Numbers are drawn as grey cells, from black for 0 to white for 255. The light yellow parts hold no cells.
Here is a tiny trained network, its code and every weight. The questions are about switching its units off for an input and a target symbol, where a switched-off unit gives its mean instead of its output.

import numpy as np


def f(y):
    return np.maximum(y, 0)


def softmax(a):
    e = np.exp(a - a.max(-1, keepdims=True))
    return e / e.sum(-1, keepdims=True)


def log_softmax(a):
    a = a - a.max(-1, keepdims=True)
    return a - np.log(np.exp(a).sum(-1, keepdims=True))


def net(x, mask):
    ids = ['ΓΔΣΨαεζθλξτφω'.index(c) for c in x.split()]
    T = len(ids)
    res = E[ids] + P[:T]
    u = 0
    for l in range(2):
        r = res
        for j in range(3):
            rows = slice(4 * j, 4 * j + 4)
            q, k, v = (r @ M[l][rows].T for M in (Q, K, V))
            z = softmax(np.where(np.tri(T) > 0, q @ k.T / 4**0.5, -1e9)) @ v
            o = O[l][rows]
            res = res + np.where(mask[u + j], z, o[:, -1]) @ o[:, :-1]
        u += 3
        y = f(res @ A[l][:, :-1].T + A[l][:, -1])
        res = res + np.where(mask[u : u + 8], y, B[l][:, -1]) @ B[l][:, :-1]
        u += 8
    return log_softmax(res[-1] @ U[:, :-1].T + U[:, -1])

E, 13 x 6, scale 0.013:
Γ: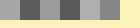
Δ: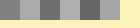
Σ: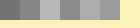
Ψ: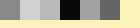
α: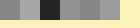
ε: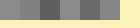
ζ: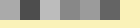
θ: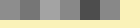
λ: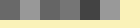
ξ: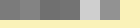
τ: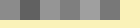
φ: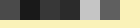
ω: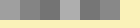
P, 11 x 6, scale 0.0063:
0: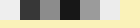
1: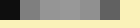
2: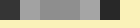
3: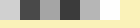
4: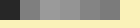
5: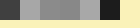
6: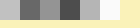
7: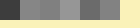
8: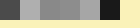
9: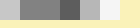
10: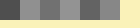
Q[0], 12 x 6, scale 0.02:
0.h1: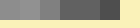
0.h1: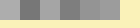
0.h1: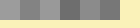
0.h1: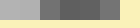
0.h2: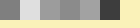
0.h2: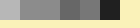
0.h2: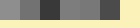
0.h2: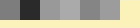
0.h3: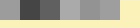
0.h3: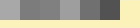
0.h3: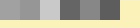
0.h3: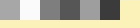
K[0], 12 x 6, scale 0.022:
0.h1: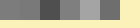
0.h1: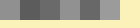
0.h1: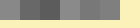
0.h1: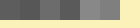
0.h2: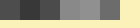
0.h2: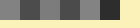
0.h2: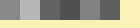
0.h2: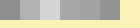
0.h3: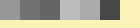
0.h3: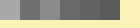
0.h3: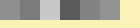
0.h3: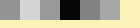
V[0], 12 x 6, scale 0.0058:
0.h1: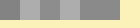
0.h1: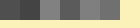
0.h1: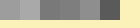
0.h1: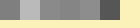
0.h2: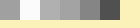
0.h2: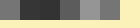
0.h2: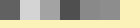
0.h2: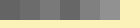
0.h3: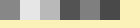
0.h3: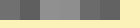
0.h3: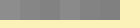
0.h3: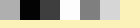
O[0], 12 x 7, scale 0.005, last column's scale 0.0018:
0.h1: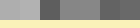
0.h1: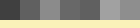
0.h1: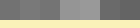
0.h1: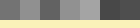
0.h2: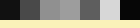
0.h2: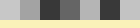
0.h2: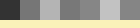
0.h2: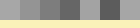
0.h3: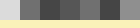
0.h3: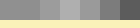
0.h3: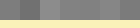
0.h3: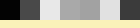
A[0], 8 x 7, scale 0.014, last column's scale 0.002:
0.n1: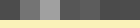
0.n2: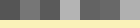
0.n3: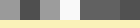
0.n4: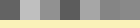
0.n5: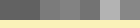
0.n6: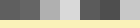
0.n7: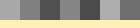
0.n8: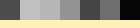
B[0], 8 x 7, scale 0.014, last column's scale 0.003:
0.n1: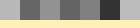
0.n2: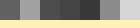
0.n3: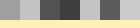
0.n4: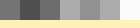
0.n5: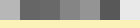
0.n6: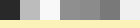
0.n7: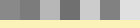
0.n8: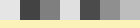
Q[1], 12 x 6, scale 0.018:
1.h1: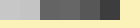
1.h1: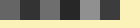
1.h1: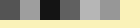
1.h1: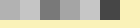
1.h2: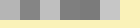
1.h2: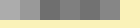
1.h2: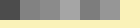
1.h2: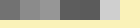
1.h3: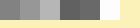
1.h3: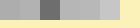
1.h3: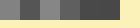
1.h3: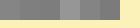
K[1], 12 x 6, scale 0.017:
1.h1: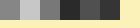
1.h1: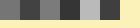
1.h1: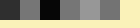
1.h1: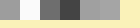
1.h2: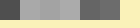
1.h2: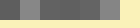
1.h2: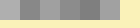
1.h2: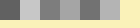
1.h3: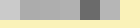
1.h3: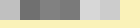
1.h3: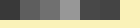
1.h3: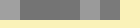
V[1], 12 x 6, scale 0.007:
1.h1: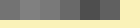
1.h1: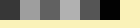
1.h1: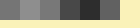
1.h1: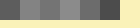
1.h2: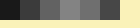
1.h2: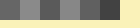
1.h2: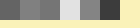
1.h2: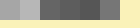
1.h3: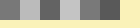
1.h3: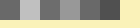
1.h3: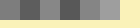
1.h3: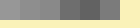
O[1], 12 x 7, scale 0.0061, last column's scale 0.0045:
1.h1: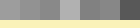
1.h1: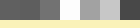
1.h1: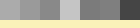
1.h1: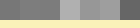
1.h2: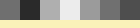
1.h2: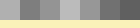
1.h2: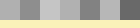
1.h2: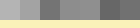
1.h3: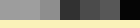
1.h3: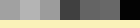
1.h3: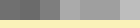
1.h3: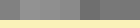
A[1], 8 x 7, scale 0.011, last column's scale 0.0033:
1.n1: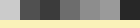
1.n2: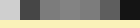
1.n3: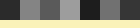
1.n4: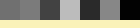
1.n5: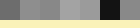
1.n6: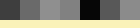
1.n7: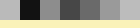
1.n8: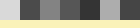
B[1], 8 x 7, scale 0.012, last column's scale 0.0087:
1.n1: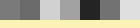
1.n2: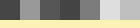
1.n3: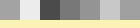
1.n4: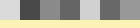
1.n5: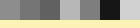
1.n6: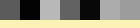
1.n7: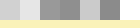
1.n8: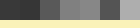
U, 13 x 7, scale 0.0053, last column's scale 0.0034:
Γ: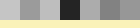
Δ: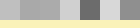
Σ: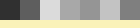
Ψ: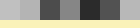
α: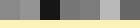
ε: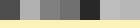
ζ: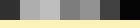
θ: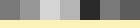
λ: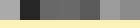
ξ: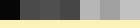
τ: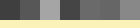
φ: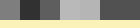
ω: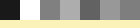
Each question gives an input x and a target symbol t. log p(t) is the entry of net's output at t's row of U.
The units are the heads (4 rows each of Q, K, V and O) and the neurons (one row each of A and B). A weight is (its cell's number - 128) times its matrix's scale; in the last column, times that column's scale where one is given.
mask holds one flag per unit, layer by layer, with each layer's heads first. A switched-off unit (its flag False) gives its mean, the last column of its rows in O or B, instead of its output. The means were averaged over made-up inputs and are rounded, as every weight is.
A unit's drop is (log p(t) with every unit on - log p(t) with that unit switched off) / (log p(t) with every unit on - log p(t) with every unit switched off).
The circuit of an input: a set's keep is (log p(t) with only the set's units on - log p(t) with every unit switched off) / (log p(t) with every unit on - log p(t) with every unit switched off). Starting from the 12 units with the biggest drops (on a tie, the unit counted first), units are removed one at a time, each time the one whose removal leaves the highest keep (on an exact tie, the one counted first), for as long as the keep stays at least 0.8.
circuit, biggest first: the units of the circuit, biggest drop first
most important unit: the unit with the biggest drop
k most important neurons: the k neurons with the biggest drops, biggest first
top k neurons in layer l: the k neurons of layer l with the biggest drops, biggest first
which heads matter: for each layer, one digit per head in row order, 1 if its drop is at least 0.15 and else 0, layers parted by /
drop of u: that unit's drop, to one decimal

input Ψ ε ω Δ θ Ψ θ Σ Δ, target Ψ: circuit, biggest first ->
(0.h3)
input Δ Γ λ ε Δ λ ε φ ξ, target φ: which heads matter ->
010 / 010
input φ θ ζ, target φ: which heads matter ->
011 / 000
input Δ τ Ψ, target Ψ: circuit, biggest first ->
(0.h3 1.n5)
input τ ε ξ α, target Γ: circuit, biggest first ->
(0.n7 1.h1)
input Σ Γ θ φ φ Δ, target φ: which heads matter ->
010 / 010
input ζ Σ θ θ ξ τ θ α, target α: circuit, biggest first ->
(0.n2 1.n3 0.h3 1.n1)
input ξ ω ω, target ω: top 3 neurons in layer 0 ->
(0.n6 0.n3 0.n2)
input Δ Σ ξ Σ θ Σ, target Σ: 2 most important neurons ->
(0.n6 0.n8)
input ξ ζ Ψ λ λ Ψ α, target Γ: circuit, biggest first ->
(1.h1 0.n7 0.n8)
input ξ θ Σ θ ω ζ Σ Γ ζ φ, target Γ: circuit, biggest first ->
(1.n7 1.h1)
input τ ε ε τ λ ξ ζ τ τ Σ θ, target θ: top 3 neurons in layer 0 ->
(0.n6 0.n8 0.n4)
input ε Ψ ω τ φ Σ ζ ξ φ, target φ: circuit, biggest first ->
(0.n1 1.n5 1.h2)
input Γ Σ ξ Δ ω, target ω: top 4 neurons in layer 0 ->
(0.n3 0.n6 0.n2 0.n7)
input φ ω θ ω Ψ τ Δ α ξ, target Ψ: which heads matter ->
011 / 000
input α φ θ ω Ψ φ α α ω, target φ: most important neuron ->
(1.n5)
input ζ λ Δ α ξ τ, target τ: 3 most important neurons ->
(1.n6 0.n6 1.n7)
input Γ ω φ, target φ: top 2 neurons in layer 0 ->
(0.n1 0.n8)
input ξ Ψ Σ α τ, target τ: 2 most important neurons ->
(0.n6 1.n6)
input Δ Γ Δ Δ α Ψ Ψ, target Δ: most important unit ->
0.h3
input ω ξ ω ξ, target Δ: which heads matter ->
000 / 011
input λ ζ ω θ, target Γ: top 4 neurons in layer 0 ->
(0.n3 0.n7 0.n2 0.n8)
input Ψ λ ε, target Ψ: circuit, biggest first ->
(0.h3 1.h2)
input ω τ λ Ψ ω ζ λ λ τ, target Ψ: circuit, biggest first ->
(0.h3 1.n5)
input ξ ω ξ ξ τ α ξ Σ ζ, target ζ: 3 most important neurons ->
(0.n6 0.n3 1.n5)
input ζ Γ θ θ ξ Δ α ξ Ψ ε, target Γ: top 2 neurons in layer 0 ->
(0.n7 0.n3)
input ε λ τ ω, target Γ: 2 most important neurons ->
(0.n7 1.n7)
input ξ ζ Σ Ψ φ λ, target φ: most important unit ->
1.h2
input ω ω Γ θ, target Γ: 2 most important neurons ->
(1.n7 0.n7)
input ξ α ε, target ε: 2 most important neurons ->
(1.n6 1.n3)
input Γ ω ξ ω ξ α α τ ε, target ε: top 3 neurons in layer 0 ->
(0.n2 0.n6 0.n7)
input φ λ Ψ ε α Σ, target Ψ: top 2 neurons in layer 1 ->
(1.n5 1.n1)
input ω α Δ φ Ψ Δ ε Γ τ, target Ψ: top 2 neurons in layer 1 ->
(1.n5 1.n1)
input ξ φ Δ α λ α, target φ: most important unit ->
0.h2
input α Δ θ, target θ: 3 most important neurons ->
(0.n6 0.n8 1.n6)
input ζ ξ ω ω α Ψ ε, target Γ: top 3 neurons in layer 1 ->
(1.n7 1.n5 1.n6)
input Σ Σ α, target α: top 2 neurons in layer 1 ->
(1.n3 1.n4)
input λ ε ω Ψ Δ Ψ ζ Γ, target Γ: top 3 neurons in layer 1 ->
(1.n7 1.n5 1.n1)
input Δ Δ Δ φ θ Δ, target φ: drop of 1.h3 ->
0.1
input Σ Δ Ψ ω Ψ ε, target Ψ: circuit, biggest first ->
(0.h3)
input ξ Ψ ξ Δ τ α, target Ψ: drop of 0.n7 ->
-0.1
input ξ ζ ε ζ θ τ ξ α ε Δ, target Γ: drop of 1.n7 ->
0.2
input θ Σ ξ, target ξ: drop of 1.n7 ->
0.2
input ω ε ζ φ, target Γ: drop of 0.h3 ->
0.0
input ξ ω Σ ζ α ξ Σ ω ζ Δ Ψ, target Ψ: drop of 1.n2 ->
-0.1
